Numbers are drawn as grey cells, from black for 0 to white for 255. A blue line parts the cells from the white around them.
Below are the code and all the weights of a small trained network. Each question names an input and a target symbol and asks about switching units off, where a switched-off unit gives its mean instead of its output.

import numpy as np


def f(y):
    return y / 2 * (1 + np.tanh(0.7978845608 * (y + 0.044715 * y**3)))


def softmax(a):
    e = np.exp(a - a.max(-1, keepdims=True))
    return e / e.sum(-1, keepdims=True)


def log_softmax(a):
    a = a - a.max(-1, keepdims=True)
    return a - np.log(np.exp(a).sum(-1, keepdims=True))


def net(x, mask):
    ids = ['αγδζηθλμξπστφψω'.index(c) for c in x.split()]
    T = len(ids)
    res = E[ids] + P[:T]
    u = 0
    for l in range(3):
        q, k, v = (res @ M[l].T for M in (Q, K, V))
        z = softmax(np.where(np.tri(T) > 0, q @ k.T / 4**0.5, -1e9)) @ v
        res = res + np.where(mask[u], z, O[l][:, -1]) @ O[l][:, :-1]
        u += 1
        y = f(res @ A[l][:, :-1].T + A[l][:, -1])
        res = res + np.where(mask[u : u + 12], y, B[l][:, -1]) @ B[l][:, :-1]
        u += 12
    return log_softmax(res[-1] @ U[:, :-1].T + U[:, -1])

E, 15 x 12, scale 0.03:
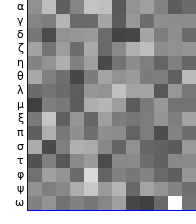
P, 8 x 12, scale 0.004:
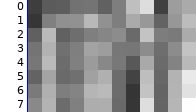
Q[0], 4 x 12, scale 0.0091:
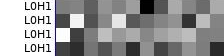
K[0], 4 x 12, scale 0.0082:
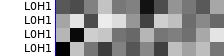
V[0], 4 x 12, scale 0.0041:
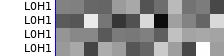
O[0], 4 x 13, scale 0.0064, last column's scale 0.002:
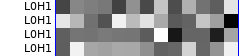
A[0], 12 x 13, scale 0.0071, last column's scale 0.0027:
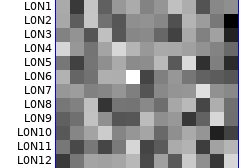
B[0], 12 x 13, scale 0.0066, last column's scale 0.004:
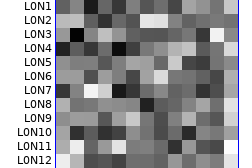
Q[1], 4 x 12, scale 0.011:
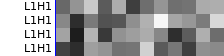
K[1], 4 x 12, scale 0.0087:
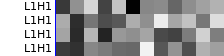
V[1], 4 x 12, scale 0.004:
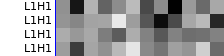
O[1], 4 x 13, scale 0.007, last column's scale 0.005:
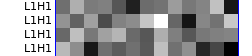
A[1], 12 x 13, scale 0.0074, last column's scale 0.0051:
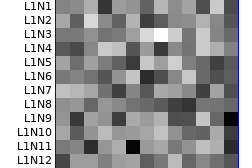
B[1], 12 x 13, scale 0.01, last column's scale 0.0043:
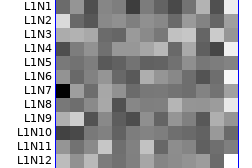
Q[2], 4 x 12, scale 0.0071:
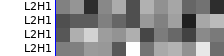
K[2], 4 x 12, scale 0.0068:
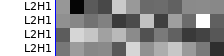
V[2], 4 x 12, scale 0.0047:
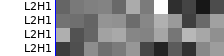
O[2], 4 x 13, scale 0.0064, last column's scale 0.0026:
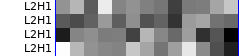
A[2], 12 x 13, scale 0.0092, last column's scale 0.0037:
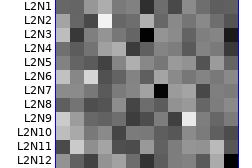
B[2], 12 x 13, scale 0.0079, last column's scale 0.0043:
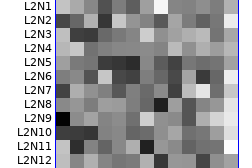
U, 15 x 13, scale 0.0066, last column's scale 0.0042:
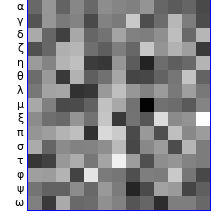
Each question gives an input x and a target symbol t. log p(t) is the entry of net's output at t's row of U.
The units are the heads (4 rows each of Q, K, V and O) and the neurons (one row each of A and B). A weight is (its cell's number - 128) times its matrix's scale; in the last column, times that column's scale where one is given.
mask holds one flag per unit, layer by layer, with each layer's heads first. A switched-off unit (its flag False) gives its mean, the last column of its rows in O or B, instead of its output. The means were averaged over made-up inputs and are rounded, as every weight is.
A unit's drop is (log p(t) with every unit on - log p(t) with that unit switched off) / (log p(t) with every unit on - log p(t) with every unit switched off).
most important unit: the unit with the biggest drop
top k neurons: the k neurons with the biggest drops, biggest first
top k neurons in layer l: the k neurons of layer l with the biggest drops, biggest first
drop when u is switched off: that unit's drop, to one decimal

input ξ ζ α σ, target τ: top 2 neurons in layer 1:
L1N4, L1N10
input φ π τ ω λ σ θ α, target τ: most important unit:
L1H1
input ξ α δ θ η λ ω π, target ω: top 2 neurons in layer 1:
L1N6, L1N12
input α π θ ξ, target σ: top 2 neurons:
L0N3, L0N11
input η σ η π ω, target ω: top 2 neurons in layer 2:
L2N11, L2N2
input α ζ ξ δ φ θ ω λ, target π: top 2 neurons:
L0N11, L1N3
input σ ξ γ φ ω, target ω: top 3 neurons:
L2N11, L1N9, L2N2
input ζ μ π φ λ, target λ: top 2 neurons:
L1N3, L2N5
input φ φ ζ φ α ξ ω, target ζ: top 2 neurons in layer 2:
L2N9, L2N10
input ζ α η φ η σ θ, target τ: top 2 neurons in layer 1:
L1N6, L1N10
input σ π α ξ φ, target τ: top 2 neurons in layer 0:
L0N4, L0N6
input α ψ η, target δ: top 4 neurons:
L2N3, L0N11, L1N2, L0N12
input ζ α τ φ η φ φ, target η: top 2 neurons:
L1N6, L1N12
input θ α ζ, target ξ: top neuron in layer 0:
L0N11
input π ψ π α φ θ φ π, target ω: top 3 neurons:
L2N2, L0N11, L1N6
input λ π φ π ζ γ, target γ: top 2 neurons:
L1N7, L2N9
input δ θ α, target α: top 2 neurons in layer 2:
L2N10, L2N2
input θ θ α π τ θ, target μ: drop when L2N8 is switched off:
0.1
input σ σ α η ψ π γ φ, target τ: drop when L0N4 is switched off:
0.3
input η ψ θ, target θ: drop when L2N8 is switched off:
0.1
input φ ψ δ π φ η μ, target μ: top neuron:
L0N11
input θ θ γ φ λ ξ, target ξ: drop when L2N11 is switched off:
0.4
